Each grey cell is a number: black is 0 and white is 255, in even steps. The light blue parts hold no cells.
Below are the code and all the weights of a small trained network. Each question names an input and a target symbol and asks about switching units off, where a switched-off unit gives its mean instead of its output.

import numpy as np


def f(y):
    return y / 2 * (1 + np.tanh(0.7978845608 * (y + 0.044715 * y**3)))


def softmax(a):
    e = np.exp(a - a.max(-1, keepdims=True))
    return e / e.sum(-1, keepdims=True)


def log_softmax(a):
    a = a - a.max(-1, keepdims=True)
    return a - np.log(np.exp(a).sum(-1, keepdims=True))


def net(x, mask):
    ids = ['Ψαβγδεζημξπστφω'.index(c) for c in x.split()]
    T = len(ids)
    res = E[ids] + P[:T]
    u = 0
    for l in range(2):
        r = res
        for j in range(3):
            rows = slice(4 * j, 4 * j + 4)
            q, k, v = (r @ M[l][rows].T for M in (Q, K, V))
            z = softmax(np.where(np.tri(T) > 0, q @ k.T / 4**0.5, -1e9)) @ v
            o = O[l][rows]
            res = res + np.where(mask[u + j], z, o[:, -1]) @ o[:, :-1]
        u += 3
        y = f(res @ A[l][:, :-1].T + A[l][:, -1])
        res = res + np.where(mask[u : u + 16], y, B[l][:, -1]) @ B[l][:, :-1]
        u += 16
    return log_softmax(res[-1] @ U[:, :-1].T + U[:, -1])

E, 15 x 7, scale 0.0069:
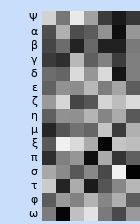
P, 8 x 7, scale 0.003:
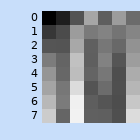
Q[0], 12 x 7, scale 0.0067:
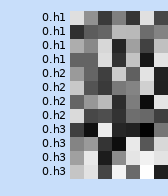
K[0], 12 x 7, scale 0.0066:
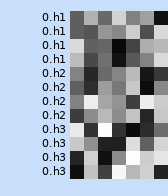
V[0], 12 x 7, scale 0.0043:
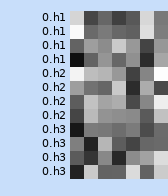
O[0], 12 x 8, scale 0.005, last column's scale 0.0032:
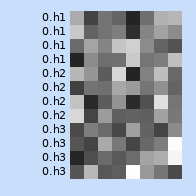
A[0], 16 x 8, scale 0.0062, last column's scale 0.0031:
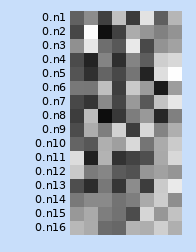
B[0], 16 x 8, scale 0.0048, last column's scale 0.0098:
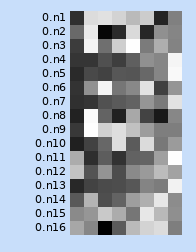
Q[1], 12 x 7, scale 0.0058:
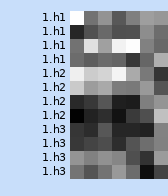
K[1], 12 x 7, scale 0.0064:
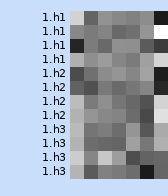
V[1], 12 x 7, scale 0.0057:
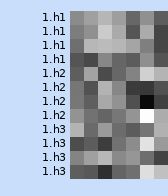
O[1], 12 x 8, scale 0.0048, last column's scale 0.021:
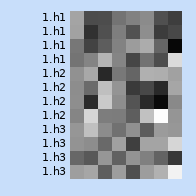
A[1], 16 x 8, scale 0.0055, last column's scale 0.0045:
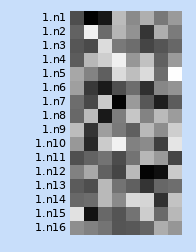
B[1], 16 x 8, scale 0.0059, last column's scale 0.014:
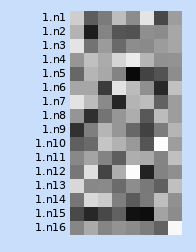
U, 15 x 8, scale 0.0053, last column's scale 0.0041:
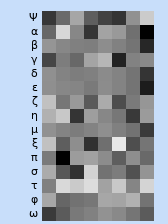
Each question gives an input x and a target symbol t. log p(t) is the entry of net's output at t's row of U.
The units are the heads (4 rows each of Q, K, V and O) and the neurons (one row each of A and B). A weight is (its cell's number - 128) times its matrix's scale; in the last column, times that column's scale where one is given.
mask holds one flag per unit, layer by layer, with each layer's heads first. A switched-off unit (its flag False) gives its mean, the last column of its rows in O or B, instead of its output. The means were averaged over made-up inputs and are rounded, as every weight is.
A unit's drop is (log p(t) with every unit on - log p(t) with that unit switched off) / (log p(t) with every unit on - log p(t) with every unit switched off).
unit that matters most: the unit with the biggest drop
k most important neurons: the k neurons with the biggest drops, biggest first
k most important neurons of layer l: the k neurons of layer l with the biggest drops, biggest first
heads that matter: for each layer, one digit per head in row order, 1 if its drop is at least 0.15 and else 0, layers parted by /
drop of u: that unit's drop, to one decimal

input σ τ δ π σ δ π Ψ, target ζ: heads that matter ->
000 / 011
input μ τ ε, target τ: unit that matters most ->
1.n4
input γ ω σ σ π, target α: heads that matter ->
111 / 001
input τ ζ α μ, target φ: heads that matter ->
001 / 010
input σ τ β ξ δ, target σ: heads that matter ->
010 / 100
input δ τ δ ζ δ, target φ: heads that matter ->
001 / 010
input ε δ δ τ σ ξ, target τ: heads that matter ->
000 / 000
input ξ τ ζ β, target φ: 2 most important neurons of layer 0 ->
0.n16; 0.n13
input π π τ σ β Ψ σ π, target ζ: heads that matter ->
001 / 011
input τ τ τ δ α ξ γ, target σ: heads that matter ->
010 / 100
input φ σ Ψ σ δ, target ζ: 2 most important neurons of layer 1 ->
1.n7; 1.n3
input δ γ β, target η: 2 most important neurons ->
1.n12; 0.n8
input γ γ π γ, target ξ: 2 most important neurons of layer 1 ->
1.n7; 1.n1
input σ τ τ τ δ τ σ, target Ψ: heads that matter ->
101 / 100
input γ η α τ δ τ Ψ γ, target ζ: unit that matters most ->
0.h3
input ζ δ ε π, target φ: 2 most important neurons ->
1.n8; 0.n16
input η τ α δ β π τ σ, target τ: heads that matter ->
100 / 000
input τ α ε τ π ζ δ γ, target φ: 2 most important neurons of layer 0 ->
0.n16; 0.n13
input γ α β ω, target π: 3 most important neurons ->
1.n10; 0.n10; 0.n8
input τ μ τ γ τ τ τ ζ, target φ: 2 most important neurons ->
0.n16; 1.n8
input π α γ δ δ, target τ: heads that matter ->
101 / 001
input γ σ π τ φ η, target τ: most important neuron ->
0.n11
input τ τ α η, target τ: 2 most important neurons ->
1.n4; 0.n11
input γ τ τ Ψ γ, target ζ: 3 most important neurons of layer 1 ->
1.n7; 1.n3; 1.n13
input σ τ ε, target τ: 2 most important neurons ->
1.n4; 0.n11
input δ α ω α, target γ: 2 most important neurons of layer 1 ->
1.n12; 1.n8
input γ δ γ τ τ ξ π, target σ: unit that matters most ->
0.h2
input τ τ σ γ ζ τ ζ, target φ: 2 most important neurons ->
1.n8; 0.n16
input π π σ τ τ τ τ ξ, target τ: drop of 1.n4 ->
0.3
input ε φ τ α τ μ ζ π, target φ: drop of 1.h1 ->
0.1
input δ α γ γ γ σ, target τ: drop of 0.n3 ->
0.0
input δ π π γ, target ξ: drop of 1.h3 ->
0.2
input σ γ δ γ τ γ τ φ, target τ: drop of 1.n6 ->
-0.1
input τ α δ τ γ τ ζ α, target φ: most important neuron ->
0.n16
